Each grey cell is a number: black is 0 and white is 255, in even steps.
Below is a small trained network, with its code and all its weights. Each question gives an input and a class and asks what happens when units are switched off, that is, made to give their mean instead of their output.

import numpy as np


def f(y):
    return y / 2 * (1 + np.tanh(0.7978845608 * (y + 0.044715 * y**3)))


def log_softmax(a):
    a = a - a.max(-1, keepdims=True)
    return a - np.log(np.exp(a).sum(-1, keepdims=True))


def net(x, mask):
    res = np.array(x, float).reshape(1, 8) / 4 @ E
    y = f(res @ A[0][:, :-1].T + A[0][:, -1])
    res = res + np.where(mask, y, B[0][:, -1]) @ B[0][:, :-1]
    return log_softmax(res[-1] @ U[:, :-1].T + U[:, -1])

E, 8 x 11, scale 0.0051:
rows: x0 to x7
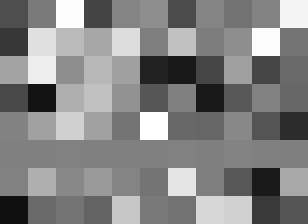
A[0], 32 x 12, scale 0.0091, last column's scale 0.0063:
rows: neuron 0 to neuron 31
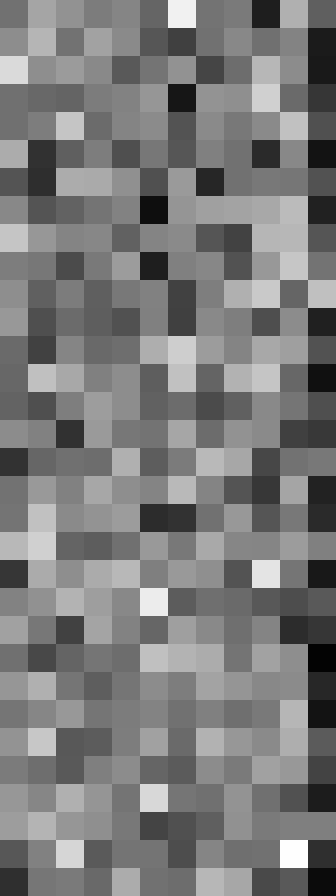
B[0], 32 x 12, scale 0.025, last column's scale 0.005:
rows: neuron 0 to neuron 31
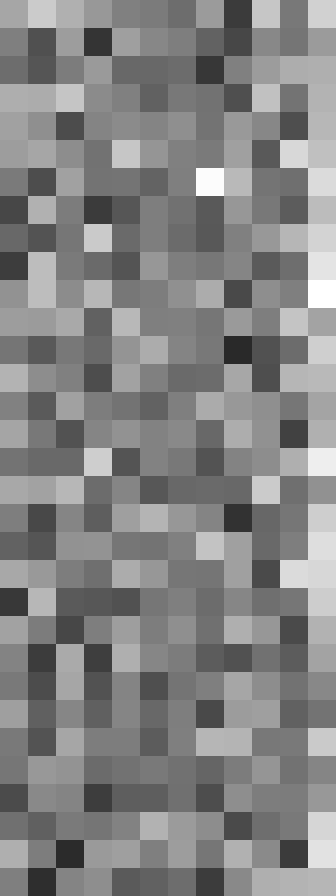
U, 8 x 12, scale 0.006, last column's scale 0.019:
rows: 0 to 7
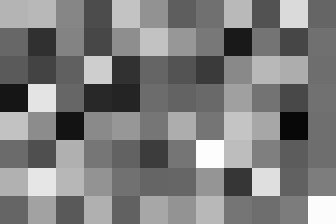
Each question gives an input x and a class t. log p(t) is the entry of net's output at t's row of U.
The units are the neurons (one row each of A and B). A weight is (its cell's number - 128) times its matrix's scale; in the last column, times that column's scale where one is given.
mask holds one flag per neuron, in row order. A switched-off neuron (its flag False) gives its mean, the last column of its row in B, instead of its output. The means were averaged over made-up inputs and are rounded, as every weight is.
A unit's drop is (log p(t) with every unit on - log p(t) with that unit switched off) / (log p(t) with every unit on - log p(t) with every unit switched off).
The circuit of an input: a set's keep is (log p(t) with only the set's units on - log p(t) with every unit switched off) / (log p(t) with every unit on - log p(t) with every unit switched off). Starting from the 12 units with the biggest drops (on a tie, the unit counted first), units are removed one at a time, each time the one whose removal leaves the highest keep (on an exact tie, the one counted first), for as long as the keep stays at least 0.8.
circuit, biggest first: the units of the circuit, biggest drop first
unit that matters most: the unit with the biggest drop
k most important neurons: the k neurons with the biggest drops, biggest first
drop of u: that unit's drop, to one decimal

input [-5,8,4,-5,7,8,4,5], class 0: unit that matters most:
neuron 13
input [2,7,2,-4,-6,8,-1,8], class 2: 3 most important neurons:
neuron 16; neuron 31; neuron 5
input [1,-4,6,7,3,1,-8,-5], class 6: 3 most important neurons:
neuron 3; neuron 10; neuron 19
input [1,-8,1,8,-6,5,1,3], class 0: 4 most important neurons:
neuron 5; neuron 11; neuron 19; neuron 26
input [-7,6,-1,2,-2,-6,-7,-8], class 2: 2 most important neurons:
neuron 2; neuron 8
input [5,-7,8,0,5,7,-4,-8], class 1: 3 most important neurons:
neuron 29; neuron 18; neuron 1
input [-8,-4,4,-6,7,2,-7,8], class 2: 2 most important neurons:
neuron 31; neuron 16
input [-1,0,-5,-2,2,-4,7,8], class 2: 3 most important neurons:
neuron 16; neuron 31; neuron 10
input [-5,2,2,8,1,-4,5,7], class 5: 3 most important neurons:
neuron 6; neuron 8; neuron 14
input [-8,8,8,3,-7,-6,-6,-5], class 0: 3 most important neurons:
neuron 20; neuron 13; neuron 12
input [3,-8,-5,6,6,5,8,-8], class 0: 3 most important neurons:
neuron 5; neuron 11; neuron 16
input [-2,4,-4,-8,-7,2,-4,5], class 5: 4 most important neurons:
neuron 26; neuron 19; neuron 21; neuron 24
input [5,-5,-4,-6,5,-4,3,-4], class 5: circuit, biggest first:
neuron 19; neuron 26
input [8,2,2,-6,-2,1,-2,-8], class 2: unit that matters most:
neuron 8
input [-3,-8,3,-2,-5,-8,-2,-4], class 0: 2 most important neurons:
neuron 5; neuron 11
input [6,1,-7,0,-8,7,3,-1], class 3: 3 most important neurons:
neuron 7; neuron 9; neuron 18
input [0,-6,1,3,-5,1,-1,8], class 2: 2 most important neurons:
neuron 16; neuron 31
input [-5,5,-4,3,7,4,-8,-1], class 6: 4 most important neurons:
neuron 3; neuron 10; neuron 9; neuron 7
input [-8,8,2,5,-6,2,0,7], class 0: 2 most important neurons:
neuron 20; neuron 13
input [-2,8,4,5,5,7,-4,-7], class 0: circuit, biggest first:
neuron 20
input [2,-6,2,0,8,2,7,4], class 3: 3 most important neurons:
neuron 21; neuron 28; neuron 10
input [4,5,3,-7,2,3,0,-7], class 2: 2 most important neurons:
neuron 8; neuron 2
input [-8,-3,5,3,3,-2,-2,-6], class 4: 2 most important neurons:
neuron 22; neuron 15
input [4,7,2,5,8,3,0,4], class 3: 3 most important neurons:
neuron 21; neuron 28; neuron 5
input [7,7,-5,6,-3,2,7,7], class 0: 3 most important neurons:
neuron 20; neuron 13; neuron 10
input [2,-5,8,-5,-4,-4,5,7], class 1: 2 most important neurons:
neuron 18; neuron 1
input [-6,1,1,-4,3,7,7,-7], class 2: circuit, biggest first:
neuron 8; neuron 2
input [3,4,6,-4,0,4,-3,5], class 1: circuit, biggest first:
neuron 18
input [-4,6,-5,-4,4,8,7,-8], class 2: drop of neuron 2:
0.3
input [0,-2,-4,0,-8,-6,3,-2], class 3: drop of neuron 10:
0.0
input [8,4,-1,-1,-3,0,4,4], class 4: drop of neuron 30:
0.5
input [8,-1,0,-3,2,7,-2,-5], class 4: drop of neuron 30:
0.4
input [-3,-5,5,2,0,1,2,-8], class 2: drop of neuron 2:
0.4
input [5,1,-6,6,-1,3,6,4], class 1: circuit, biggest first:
neuron 12
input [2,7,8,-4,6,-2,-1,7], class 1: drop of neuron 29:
0.1
